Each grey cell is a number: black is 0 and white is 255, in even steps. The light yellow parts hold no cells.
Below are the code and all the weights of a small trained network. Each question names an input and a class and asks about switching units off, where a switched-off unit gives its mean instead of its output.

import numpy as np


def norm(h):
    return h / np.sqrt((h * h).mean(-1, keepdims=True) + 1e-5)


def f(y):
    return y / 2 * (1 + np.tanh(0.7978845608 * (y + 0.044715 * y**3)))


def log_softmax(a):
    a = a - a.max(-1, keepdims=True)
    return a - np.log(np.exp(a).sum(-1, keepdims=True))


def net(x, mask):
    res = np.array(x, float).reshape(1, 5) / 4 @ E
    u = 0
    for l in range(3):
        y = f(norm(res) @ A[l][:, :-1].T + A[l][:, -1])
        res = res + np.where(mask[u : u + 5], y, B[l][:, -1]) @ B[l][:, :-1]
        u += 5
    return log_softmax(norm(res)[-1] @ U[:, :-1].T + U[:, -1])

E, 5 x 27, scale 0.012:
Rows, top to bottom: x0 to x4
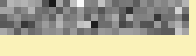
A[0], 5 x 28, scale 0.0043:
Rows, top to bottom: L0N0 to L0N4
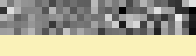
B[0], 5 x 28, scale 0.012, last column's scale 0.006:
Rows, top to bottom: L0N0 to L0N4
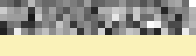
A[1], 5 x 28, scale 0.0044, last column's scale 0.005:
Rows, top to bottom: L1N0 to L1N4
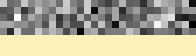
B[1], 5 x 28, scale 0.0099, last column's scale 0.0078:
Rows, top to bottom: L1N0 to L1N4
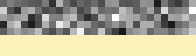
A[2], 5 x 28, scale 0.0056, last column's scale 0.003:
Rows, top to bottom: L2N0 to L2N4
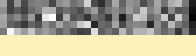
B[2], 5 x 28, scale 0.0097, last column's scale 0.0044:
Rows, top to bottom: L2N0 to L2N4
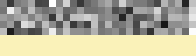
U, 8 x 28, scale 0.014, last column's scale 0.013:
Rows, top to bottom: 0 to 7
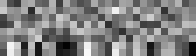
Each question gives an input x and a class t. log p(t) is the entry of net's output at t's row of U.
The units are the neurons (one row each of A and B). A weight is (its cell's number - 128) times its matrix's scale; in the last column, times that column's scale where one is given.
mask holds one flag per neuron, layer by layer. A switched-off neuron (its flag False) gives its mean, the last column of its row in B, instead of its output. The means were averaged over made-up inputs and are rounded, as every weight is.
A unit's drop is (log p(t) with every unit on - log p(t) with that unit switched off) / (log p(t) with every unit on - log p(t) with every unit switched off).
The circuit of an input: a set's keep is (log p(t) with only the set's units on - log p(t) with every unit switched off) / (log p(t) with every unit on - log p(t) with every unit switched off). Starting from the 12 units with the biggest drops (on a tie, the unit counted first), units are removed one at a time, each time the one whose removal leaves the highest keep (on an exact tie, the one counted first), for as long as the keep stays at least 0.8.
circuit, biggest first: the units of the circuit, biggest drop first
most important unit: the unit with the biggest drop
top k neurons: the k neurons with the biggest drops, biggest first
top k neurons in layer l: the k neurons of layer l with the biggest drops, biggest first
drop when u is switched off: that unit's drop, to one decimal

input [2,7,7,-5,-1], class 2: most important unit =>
L0N3
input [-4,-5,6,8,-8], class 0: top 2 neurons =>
L2N0; L1N1
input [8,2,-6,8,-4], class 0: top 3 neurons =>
L2N0; L1N4; L2N3
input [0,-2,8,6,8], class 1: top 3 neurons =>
L0N2; L0N0; L1N3
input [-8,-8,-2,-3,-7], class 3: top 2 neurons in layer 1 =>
L1N4; L1N2
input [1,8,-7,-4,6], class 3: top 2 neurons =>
L0N4; L0N3
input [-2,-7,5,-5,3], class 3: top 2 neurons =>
L1N4; L1N1
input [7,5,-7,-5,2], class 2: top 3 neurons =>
L1N3; L1N0; L1N4
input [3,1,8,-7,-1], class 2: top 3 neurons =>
L0N3; L1N1; L2N0
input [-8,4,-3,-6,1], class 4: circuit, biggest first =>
L2N2; L1N1
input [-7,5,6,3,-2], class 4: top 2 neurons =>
L2N2; L0N0
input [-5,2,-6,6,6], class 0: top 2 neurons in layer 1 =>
L1N1; L1N2
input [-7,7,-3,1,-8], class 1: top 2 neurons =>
L0N1; L1N2
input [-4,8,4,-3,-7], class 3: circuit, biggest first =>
L0N4
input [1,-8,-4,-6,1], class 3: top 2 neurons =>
L1N1; L1N4
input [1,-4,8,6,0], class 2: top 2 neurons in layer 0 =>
L0N3; L0N0
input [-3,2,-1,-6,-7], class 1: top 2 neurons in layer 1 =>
L1N1; L1N2
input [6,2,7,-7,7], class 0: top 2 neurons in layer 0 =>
L0N1; L0N0
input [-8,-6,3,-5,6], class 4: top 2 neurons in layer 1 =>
L1N4; L1N1
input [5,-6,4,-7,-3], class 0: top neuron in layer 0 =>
L0N4
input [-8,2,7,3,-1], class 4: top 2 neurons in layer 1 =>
L1N3; L1N0
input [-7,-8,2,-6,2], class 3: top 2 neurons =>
L1N4; L1N1
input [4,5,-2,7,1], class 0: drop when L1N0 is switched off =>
0.0
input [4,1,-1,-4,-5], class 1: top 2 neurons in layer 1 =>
L1N1; L1N4
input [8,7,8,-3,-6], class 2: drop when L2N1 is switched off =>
0.1
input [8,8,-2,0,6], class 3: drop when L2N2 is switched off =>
0.1
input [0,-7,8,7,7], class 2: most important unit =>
L0N0
